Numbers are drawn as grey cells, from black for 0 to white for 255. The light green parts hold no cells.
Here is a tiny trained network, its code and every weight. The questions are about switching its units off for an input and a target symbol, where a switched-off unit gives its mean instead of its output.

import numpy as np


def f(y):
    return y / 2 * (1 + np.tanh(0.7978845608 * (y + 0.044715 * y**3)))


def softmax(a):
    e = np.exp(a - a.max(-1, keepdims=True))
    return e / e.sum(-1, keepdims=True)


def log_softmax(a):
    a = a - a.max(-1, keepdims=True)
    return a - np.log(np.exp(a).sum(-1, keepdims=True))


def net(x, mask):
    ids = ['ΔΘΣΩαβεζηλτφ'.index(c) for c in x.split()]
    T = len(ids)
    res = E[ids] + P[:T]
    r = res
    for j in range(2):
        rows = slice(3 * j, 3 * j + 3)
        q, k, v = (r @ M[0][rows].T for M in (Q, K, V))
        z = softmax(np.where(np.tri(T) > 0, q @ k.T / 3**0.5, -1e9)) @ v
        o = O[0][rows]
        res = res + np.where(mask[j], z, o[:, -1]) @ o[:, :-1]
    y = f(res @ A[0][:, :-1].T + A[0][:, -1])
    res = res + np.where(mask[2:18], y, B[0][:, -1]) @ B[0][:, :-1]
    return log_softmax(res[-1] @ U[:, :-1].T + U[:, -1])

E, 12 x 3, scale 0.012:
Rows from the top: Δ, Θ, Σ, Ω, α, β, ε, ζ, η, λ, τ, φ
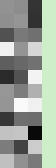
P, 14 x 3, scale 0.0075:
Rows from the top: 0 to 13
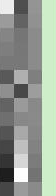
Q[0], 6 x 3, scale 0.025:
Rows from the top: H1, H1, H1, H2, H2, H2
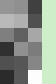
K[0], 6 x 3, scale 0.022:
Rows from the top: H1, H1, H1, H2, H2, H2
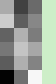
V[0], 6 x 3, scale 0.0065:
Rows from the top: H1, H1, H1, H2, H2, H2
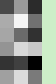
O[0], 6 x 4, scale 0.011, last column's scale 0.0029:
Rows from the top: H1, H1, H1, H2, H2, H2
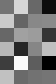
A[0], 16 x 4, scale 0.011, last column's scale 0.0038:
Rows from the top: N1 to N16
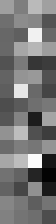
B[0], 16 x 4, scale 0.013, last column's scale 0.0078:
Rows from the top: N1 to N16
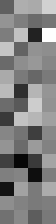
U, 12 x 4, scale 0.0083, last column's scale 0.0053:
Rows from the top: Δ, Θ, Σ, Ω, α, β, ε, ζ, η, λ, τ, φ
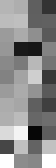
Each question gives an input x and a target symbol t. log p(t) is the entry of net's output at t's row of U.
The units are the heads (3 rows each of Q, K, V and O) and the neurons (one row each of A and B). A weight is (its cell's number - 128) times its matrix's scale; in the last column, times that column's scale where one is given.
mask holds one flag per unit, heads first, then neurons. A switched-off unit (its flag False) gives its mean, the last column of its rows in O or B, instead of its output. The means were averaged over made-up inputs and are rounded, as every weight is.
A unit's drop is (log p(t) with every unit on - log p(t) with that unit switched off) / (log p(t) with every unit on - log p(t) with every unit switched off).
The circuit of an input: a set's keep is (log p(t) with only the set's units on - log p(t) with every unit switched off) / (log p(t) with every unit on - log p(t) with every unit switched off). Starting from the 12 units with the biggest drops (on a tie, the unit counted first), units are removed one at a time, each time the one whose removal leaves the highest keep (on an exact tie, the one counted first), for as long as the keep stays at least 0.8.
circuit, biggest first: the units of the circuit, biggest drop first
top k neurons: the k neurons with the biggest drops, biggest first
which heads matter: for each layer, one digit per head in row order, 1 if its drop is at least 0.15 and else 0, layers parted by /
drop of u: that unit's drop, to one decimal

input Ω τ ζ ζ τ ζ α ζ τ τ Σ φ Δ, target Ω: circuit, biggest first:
[H2]
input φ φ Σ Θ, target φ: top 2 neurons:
[N3 N12]
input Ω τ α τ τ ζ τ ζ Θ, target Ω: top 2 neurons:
[N9 N13]
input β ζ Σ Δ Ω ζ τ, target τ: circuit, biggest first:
[N14 N3]
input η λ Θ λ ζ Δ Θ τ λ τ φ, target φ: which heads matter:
11
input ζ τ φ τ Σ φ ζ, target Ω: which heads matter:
00
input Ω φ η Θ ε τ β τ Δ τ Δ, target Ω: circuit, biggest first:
[H1 H2]
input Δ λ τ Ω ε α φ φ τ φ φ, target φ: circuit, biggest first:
[N3 N14]
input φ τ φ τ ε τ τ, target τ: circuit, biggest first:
[N14 N3 H2]
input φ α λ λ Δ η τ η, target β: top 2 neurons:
[N9 N7]
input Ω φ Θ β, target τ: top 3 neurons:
[N3 N14 N7]
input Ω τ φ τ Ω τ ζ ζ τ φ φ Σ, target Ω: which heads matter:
01
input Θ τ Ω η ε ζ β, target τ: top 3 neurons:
[N3 N14 N1]
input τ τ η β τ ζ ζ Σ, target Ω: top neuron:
[N9]
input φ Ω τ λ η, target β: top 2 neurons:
[N3 N9]
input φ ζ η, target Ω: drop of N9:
0.2
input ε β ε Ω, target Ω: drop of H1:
-0.1
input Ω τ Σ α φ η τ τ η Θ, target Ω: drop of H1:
0.1
